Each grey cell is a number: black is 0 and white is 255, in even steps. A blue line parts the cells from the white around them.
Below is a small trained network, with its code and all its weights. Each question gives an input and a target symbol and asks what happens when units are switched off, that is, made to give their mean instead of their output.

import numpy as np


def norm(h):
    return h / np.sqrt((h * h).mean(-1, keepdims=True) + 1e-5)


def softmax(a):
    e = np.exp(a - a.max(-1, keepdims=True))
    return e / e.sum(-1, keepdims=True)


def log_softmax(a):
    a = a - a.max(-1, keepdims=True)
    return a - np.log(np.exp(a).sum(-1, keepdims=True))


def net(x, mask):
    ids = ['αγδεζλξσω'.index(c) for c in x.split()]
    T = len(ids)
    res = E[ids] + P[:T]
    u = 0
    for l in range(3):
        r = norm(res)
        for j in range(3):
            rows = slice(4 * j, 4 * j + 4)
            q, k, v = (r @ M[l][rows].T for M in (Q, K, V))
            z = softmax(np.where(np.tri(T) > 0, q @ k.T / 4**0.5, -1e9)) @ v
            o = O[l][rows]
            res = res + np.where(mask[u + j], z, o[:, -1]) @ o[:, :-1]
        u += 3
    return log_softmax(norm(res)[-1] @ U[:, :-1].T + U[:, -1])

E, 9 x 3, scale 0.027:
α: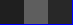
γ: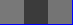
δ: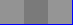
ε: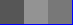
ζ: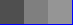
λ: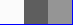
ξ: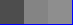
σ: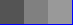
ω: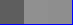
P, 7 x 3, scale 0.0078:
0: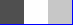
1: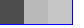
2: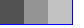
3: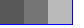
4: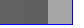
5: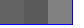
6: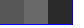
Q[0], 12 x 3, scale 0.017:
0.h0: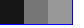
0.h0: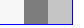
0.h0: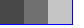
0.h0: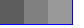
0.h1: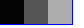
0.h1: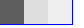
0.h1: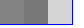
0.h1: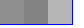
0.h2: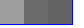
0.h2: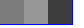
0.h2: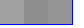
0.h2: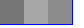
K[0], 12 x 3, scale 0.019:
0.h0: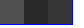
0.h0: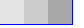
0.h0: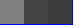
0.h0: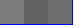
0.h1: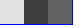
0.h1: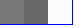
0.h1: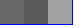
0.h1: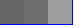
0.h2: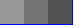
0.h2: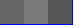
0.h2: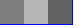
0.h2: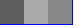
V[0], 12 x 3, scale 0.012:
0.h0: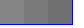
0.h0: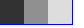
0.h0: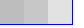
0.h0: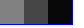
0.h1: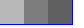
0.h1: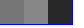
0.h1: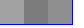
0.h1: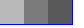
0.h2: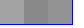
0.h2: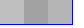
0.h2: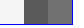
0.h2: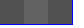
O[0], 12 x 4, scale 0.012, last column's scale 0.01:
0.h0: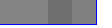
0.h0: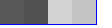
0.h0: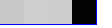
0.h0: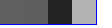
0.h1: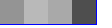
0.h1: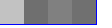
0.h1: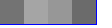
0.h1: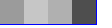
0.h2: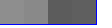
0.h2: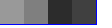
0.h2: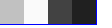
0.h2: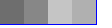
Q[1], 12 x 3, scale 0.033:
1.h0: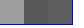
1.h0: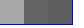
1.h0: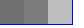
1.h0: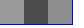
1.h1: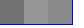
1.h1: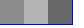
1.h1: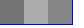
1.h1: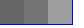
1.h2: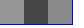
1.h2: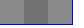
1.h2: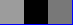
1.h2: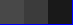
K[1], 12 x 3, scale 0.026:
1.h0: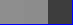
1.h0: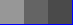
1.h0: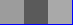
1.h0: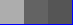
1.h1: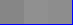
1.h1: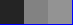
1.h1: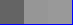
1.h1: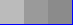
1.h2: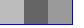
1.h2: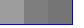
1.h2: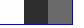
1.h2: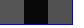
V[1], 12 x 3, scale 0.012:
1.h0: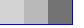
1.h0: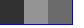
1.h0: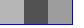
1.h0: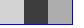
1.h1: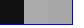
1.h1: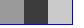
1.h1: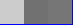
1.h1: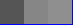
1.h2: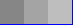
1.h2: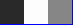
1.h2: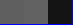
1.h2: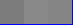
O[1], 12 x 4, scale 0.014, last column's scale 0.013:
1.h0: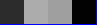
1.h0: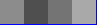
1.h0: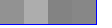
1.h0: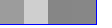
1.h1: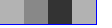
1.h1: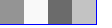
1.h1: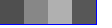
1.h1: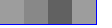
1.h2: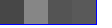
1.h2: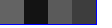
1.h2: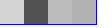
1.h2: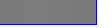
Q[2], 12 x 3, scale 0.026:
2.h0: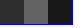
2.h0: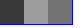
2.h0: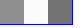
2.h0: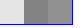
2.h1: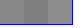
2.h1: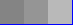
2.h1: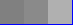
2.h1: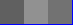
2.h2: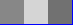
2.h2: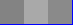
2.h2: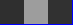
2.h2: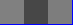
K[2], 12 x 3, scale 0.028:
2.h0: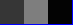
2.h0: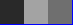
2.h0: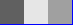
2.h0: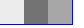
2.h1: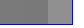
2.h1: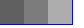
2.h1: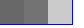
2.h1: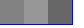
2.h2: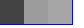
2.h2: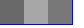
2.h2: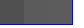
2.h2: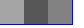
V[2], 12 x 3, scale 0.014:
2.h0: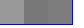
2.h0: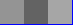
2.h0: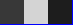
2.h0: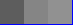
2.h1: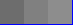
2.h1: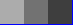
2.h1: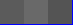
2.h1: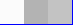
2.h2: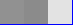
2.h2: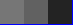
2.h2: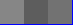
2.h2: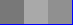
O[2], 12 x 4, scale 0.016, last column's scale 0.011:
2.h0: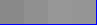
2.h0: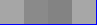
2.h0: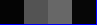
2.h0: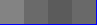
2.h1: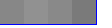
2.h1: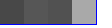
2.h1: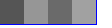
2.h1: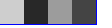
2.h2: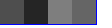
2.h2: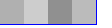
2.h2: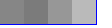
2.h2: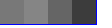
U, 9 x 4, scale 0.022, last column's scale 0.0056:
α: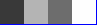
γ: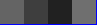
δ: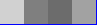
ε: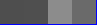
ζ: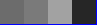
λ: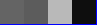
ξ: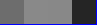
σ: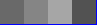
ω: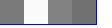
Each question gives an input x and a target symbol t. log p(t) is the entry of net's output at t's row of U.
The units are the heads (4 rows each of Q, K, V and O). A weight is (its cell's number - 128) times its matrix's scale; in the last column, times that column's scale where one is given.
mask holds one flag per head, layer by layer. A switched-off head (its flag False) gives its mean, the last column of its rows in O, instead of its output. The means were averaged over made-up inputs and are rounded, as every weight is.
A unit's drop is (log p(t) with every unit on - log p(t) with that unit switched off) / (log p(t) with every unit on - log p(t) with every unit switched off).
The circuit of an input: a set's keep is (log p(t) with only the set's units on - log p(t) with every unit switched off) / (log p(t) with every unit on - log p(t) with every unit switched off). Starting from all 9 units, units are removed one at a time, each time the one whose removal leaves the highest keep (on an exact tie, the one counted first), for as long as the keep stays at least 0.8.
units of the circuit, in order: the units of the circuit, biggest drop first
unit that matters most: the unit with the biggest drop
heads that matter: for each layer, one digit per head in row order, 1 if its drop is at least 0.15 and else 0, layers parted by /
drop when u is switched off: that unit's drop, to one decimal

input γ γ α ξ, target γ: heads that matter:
100 / 000 / 000
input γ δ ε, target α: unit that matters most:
0.h0
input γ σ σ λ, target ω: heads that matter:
100 / 100 / 000
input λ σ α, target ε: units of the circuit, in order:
[1.h1; 0.h2]
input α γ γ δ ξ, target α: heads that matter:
111 / 000 / 100
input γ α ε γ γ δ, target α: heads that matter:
100 / 001 / 100
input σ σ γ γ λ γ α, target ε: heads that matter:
101 / 010 / 000
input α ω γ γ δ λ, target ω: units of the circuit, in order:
[0.h0; 1.h2]
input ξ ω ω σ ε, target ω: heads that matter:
100 / 011 / 010
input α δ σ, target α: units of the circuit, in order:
[0.h0; 2.h2; 2.h0]
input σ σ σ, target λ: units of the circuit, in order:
[0.h0; 2.h2]
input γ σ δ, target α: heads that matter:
101 / 001 / 100
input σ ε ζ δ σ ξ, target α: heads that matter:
100 / 001 / 100
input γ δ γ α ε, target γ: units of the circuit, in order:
[0.h0]
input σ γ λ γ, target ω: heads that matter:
111 / 010 / 000
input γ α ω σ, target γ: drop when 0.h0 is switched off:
0.6
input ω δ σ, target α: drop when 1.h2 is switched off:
1.0
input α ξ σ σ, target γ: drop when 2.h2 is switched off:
0.0
